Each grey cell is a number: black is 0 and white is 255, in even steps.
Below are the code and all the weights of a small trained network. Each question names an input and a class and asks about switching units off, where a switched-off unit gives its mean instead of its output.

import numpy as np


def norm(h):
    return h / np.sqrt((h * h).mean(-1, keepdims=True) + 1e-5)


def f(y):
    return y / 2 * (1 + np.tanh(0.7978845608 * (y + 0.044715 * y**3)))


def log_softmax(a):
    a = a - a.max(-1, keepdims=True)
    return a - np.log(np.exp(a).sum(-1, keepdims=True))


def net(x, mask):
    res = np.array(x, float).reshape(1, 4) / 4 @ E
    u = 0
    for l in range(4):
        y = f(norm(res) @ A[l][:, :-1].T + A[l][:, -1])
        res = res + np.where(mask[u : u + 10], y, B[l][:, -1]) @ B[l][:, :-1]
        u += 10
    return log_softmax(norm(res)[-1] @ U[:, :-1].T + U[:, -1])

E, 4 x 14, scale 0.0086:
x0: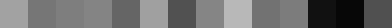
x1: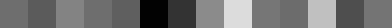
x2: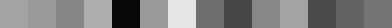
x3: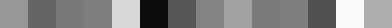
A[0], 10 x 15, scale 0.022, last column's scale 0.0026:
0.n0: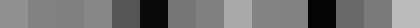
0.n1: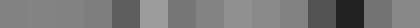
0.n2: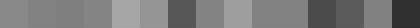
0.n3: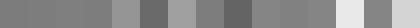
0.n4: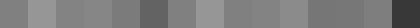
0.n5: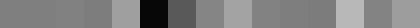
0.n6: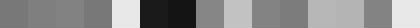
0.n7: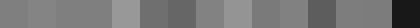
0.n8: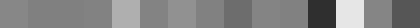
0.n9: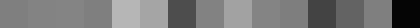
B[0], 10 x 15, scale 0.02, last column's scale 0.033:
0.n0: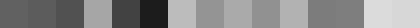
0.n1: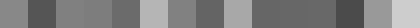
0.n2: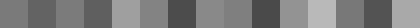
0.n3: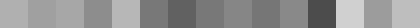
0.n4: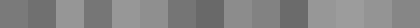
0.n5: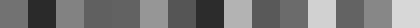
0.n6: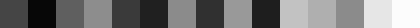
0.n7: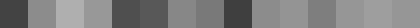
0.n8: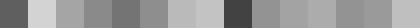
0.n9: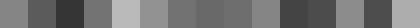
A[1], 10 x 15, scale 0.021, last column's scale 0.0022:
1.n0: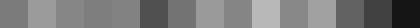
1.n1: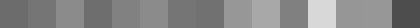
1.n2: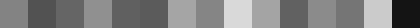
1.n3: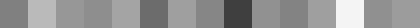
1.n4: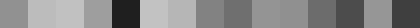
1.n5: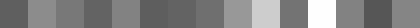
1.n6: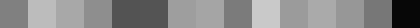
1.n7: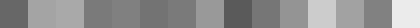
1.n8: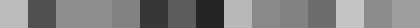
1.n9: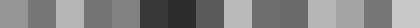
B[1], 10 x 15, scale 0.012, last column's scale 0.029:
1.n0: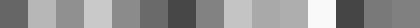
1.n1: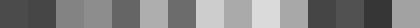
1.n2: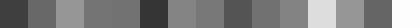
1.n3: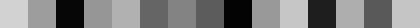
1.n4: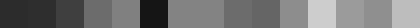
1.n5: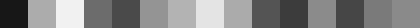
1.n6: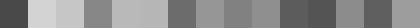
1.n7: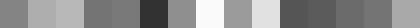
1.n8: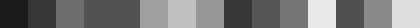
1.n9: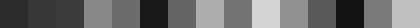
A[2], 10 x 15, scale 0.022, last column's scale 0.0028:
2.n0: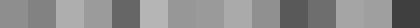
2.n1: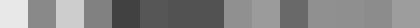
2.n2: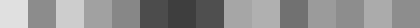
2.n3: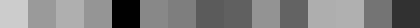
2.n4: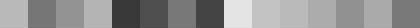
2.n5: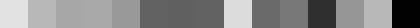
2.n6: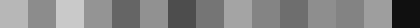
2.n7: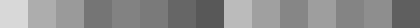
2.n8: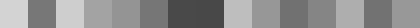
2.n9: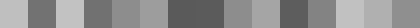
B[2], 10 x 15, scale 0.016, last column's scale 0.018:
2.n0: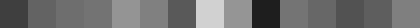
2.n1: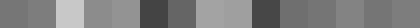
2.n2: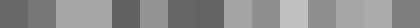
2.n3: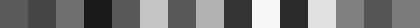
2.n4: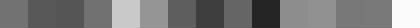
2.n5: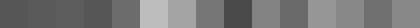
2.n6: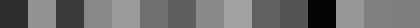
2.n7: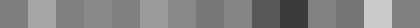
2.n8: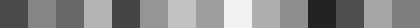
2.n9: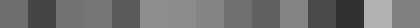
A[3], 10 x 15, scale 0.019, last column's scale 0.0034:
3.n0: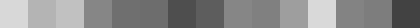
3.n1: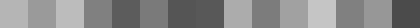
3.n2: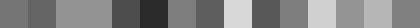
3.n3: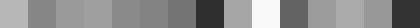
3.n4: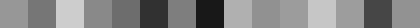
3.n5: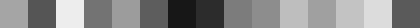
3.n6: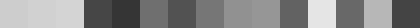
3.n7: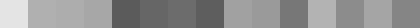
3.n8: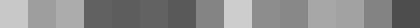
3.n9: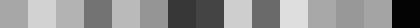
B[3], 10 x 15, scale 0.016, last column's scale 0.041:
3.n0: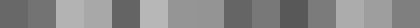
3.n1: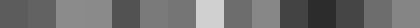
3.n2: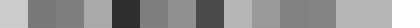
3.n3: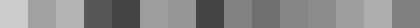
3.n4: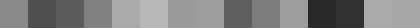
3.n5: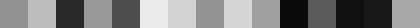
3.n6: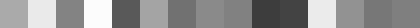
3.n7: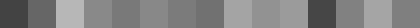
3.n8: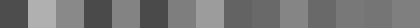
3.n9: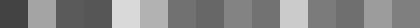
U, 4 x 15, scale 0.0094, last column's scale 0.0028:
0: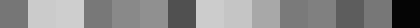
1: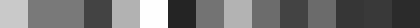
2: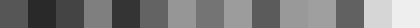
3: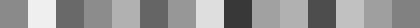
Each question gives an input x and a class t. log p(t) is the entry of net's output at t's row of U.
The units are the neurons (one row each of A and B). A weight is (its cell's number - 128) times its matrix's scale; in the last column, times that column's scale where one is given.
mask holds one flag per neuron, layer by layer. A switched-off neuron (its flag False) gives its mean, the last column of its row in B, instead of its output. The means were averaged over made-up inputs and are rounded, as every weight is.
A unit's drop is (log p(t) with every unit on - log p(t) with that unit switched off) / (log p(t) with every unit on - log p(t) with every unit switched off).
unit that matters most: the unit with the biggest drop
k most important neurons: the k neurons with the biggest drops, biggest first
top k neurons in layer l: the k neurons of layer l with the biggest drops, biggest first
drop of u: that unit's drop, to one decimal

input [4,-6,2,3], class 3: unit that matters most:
0.n8
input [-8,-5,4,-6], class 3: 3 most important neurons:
0.n6, 0.n5, 0.n1
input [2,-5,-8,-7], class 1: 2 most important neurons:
0.n6, 0.n0
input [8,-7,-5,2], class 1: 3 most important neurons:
0.n6, 0.n9, 0.n2
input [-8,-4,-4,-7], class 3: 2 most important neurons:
0.n6, 0.n5
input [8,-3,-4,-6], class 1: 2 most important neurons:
0.n6, 0.n0
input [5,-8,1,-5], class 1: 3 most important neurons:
0.n0, 0.n6, 0.n8
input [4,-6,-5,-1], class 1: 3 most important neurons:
0.n6, 0.n9, 0.n0
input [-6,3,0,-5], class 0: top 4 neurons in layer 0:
0.n6, 0.n1, 0.n9, 0.n3
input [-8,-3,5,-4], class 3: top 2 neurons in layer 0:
0.n6, 0.n5
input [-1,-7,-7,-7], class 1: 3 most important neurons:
0.n0, 0.n6, 0.n8
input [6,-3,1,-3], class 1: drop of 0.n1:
0.0
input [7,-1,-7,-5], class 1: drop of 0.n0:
0.1
